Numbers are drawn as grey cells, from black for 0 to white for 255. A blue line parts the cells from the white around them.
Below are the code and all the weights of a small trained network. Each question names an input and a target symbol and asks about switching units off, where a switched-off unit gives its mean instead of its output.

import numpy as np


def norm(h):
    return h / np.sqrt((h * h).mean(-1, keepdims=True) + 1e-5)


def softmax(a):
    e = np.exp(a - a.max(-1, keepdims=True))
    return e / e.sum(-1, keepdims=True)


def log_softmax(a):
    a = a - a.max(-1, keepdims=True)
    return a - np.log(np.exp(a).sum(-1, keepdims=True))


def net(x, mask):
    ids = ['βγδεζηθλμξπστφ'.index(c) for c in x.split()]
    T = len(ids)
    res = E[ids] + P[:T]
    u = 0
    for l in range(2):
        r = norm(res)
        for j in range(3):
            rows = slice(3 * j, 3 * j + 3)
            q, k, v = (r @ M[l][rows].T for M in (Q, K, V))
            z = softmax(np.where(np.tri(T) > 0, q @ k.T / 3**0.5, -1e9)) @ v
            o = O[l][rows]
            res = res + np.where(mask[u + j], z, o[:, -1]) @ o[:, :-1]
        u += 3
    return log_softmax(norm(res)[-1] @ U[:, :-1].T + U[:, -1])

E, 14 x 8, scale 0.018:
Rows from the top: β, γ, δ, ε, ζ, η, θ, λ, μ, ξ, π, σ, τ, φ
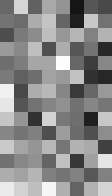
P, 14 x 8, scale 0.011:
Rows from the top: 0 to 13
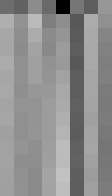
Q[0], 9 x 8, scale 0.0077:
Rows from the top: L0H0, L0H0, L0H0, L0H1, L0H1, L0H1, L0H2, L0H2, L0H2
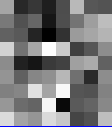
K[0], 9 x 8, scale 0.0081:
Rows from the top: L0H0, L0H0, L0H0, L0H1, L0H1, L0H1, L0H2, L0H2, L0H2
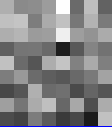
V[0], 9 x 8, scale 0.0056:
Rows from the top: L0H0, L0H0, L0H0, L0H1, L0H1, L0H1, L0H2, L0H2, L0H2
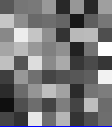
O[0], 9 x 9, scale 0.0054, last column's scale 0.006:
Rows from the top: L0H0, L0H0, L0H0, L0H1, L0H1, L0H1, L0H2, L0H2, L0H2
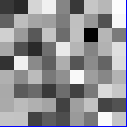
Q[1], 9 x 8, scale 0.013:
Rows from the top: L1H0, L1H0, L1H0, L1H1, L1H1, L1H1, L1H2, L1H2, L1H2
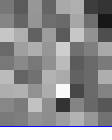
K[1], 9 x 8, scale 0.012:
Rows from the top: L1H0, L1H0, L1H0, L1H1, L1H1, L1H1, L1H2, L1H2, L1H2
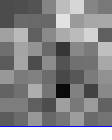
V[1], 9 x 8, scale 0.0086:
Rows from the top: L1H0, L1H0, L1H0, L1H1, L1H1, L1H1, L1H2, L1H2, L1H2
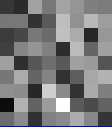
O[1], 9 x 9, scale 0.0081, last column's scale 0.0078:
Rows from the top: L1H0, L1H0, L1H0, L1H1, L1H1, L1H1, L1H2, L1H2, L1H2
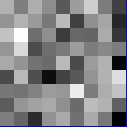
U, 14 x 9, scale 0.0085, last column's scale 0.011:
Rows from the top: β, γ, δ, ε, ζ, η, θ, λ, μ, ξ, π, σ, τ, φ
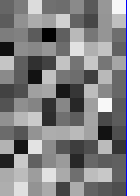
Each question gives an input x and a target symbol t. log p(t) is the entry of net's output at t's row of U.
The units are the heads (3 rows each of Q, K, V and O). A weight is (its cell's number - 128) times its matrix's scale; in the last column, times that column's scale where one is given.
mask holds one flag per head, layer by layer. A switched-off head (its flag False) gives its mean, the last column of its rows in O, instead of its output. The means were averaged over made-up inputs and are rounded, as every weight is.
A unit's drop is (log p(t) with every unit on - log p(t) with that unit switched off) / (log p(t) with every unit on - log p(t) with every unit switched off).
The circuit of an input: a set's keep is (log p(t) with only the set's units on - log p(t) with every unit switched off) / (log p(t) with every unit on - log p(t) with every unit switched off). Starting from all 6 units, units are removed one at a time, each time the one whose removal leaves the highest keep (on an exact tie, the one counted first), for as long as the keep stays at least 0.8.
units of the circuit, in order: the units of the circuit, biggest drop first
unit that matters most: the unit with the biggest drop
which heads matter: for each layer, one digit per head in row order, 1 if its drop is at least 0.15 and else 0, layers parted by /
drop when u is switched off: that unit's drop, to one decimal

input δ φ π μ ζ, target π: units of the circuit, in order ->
[L0H1 L0H0]
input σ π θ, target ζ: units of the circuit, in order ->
[L0H1 L0H0]
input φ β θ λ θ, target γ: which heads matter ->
110 / 100
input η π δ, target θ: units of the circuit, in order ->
[L0H1 L1H2]
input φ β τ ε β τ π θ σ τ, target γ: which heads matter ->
110 / 110
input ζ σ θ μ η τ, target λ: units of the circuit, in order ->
[L0H2 L0H0]
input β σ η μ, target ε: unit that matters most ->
L1H2
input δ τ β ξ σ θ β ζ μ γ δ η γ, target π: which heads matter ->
110 / 001
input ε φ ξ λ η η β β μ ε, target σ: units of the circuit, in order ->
[L0H1 L1H2]
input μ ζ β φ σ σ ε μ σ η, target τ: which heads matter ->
001 / 100
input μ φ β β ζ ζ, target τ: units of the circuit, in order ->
[L0H2 L1H0 L1H1 L0H1]
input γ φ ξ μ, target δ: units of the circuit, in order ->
[L1H1 L1H2 L0H2]
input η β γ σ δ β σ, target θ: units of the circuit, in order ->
[L0H1 L1H0 L1H2]
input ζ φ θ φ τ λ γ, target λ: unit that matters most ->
L0H2
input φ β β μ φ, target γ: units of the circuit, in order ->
[L1H0 L0H0 L0H2]
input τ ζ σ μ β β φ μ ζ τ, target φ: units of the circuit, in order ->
[L1H1 L1H0 L0H2]
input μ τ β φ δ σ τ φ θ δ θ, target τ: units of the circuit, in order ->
[L1H0 L0H2 L1H2]
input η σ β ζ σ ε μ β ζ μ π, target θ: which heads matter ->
110 / 001
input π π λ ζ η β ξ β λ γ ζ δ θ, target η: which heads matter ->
100 / 001
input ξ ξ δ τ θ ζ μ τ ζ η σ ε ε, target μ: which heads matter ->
100 / 001
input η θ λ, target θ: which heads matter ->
010 / 001
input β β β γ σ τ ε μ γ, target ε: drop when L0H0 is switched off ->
0.1
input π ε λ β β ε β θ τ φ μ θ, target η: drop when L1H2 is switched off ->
0.2
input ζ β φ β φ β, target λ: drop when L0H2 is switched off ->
0.5
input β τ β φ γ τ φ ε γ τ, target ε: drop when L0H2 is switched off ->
-0.1
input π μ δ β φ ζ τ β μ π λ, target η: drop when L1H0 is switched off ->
0.2
